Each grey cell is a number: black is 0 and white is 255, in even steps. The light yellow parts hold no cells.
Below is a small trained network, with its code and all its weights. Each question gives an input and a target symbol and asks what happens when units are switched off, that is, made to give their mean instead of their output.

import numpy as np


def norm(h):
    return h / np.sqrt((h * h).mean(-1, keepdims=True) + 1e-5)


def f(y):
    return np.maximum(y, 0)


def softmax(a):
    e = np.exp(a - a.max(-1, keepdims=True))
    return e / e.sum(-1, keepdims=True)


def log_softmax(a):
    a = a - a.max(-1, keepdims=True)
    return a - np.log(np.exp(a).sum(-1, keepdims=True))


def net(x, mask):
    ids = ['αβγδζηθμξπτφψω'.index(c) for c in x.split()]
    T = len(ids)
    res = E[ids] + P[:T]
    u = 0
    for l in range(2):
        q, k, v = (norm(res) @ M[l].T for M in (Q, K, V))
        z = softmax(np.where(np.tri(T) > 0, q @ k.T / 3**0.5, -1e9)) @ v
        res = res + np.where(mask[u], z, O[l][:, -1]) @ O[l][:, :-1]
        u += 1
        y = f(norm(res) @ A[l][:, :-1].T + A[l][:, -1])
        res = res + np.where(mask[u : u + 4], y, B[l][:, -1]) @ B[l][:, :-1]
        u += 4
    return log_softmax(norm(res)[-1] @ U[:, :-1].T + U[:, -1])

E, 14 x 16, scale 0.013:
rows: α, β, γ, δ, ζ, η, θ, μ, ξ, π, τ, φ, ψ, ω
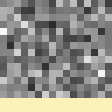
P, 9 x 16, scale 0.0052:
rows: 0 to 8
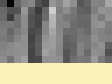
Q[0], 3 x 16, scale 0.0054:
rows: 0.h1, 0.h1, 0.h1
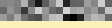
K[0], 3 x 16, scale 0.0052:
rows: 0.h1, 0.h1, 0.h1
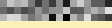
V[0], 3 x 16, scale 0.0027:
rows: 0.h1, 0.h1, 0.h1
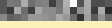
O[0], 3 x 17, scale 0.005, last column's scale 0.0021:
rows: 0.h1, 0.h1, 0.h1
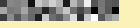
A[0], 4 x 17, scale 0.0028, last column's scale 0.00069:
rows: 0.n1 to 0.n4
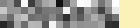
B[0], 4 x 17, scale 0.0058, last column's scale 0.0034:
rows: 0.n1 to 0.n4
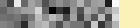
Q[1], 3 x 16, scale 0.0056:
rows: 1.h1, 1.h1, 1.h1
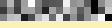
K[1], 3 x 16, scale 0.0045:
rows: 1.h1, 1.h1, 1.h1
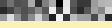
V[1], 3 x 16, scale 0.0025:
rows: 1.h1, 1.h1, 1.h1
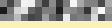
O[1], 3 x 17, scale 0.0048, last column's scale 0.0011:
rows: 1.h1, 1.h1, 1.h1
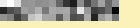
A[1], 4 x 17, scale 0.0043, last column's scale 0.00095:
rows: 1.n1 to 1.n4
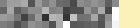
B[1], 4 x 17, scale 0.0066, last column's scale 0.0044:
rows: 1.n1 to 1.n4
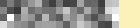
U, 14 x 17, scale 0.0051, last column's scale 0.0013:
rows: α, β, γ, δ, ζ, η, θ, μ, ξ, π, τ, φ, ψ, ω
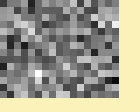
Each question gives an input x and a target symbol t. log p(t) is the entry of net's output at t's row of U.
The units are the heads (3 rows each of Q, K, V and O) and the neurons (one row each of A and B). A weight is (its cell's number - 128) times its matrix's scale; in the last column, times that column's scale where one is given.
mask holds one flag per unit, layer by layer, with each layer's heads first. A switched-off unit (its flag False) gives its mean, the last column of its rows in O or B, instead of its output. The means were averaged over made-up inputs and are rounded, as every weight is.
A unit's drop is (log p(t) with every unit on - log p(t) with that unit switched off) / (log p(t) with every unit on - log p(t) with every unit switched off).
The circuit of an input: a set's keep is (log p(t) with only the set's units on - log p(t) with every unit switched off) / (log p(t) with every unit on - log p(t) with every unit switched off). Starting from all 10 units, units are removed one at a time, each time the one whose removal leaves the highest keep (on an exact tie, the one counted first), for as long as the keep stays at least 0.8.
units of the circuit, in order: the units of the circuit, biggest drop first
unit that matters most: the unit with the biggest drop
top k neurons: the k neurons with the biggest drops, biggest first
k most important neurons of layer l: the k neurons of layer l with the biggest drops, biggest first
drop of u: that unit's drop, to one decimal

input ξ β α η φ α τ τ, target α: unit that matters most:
0.h1
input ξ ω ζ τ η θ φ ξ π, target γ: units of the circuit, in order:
[1.h1, 0.h1]
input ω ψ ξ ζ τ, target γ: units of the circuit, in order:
[1.h1, 0.n4]
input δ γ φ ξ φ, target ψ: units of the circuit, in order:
[1.h1, 1.n1]
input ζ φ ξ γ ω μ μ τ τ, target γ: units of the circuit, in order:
[0.n4, 1.h1]
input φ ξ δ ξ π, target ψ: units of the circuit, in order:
[1.h1, 0.h1]
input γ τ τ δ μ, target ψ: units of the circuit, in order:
[0.h1, 1.h1]
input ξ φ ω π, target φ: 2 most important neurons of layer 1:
[1.n4, 1.n3]
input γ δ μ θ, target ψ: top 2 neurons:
[1.n3, 1.n1]
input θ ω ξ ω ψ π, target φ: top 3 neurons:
[1.n4, 1.n3, 0.n1]
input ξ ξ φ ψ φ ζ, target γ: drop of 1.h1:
0.6
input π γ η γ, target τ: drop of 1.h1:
1.1
